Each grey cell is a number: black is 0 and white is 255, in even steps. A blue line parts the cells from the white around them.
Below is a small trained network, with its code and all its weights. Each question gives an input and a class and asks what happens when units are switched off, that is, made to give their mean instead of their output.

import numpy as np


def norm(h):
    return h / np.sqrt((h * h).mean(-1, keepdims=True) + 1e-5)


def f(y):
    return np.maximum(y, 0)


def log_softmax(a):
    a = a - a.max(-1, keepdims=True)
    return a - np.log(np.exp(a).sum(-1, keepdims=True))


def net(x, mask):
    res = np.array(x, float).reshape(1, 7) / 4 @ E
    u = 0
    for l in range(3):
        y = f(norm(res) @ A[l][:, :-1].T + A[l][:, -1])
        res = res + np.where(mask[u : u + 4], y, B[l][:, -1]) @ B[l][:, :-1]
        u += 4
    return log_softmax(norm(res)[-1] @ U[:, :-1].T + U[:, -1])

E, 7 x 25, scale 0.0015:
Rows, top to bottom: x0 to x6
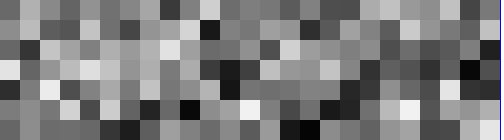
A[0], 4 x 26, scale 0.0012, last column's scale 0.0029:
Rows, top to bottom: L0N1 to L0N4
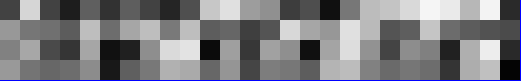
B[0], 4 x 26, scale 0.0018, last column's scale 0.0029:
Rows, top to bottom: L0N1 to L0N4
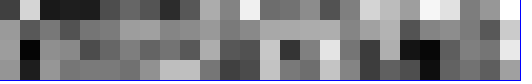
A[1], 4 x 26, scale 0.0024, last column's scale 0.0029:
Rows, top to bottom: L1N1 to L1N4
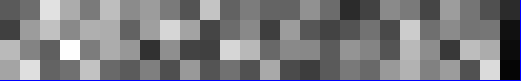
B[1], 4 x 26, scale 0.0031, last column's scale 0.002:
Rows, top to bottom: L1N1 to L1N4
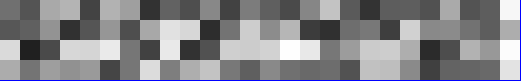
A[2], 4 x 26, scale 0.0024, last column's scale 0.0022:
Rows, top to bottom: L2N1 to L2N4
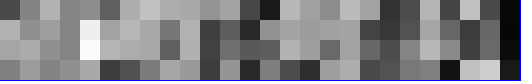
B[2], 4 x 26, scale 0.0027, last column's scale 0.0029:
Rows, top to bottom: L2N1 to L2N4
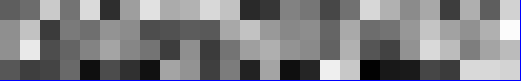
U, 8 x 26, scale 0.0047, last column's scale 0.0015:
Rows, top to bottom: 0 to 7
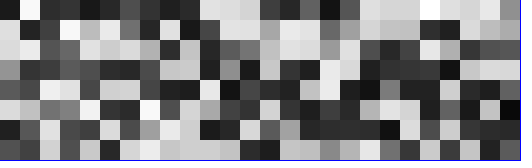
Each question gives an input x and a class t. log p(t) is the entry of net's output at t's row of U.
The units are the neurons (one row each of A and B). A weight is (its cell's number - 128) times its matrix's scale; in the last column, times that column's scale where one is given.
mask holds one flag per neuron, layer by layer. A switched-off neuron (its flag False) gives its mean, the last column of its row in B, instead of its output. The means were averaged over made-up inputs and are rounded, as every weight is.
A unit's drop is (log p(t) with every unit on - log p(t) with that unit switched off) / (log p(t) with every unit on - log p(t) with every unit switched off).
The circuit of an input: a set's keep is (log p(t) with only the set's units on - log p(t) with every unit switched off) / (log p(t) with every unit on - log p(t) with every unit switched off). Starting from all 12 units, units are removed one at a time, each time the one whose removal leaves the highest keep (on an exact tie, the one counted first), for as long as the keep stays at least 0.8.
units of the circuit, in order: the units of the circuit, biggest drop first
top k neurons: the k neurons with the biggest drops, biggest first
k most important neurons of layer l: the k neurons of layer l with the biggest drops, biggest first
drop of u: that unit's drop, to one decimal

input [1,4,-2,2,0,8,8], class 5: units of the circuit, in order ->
L1N4
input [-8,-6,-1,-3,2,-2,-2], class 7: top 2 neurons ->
L2N1; L0N3
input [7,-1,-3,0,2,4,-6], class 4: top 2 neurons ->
L1N1; L2N2
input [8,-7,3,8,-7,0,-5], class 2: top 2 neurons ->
L0N3; L2N3
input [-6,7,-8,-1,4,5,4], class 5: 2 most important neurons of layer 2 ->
L2N2; L2N3
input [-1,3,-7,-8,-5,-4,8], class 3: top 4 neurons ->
L2N4; L0N3; L0N4; L2N2
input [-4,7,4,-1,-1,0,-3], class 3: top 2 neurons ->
L0N3; L1N3
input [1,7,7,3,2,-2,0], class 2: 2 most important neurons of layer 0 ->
L0N2; L0N3
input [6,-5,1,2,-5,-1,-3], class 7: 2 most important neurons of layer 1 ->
L1N3; L1N1
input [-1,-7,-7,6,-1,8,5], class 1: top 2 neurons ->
L1N3; L0N3
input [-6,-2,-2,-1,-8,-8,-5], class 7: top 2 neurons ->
L2N1; L0N2
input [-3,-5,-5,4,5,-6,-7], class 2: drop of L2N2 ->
0.2
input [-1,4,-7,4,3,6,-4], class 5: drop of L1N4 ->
0.7
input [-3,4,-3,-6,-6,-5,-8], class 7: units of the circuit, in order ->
L2N1
